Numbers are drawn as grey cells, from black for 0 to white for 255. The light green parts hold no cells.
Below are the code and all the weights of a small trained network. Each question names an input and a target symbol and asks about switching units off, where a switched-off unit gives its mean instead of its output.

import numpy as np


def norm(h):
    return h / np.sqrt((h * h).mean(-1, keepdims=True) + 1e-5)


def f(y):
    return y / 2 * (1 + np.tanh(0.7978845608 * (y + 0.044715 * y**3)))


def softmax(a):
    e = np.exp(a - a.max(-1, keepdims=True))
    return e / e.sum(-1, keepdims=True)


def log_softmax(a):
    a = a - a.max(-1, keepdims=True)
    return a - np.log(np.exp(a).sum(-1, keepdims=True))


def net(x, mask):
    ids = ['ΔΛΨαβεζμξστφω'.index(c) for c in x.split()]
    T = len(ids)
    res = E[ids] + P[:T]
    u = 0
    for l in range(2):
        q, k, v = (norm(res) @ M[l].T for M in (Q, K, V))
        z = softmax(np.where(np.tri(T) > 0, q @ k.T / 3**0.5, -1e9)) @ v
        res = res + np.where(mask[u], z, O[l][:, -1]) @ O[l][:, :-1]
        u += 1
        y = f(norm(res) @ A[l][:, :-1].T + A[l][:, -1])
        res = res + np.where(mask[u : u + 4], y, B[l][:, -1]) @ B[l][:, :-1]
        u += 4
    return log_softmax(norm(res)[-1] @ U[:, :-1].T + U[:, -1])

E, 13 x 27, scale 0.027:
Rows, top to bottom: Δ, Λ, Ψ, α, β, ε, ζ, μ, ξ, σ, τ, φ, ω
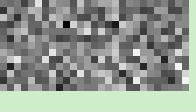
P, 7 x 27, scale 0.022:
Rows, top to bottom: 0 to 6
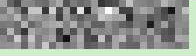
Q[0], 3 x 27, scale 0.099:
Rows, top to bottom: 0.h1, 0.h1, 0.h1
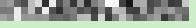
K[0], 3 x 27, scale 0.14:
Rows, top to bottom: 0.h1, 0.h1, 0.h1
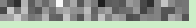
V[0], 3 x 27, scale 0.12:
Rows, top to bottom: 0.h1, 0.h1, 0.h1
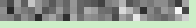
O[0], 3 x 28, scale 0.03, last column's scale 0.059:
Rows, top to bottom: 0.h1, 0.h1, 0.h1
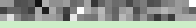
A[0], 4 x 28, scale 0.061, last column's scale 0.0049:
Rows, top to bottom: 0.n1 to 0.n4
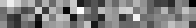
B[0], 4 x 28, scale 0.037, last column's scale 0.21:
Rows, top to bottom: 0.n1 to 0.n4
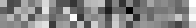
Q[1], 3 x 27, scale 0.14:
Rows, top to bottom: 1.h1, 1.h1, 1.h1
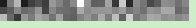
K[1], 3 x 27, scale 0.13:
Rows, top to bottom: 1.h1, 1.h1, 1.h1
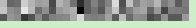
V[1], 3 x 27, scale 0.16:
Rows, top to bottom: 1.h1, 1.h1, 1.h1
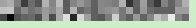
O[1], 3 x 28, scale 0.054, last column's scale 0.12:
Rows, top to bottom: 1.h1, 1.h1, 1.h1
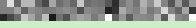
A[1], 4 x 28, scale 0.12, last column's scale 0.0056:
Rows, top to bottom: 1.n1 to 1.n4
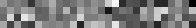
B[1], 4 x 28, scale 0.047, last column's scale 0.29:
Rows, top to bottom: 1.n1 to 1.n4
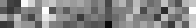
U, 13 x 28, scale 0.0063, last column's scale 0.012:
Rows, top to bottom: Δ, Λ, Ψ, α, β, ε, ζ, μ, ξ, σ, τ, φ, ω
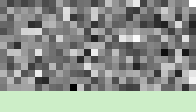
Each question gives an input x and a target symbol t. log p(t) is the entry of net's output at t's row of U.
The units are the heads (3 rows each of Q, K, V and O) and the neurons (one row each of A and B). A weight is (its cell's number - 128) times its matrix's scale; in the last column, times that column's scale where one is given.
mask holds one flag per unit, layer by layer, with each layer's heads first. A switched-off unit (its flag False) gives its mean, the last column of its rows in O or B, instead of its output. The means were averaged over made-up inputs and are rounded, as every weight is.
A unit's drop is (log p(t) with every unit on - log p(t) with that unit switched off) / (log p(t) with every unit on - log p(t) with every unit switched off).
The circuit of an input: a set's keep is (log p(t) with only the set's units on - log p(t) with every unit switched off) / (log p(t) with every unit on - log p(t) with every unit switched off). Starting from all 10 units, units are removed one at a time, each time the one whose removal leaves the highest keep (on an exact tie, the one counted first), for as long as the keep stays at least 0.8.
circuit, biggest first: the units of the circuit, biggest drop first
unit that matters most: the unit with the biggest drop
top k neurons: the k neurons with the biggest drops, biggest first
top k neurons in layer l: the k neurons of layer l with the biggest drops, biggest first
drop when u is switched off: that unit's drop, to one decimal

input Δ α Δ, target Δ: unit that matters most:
0.h1
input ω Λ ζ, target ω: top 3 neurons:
0.n1, 1.n2, 1.n1
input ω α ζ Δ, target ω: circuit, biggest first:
1.h1, 0.h1
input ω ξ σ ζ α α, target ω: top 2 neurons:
0.n1, 1.n2
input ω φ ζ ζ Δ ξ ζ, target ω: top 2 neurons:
0.n1, 1.n2
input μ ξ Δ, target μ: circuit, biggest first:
0.h1, 1.n1
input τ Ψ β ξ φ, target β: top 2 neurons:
1.n1, 1.n4
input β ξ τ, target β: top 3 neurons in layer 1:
1.n1, 1.n4, 1.n2
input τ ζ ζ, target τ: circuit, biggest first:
0.h1, 1.h1
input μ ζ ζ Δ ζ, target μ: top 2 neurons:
0.n2, 0.n3
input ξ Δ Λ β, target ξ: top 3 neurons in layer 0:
0.n3, 0.n2, 0.n4
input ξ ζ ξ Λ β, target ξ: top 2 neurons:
0.n3, 0.n2
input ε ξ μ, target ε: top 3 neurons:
1.n3, 0.n1, 0.n2
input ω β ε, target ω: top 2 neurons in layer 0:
0.n3, 0.n1
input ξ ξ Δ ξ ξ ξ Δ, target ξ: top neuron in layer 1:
1.n4
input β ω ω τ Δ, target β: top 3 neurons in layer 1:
1.n1, 1.n4, 1.n2
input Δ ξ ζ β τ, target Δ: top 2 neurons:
0.n3, 1.n1
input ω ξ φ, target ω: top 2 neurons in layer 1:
1.n2, 1.n1
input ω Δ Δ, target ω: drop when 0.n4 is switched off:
0.1
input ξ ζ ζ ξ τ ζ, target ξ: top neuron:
0.n3
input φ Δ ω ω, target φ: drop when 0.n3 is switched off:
0.0
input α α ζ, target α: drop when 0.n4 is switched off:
0.1
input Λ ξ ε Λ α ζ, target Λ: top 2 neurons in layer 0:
0.n3, 0.n4
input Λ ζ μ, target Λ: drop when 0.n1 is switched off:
0.2
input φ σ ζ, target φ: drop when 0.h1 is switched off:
1.1
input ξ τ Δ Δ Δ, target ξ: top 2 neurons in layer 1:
1.n4, 1.n2
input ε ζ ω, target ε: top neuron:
1.n3
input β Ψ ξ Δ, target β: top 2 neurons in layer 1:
1.n1, 1.n4
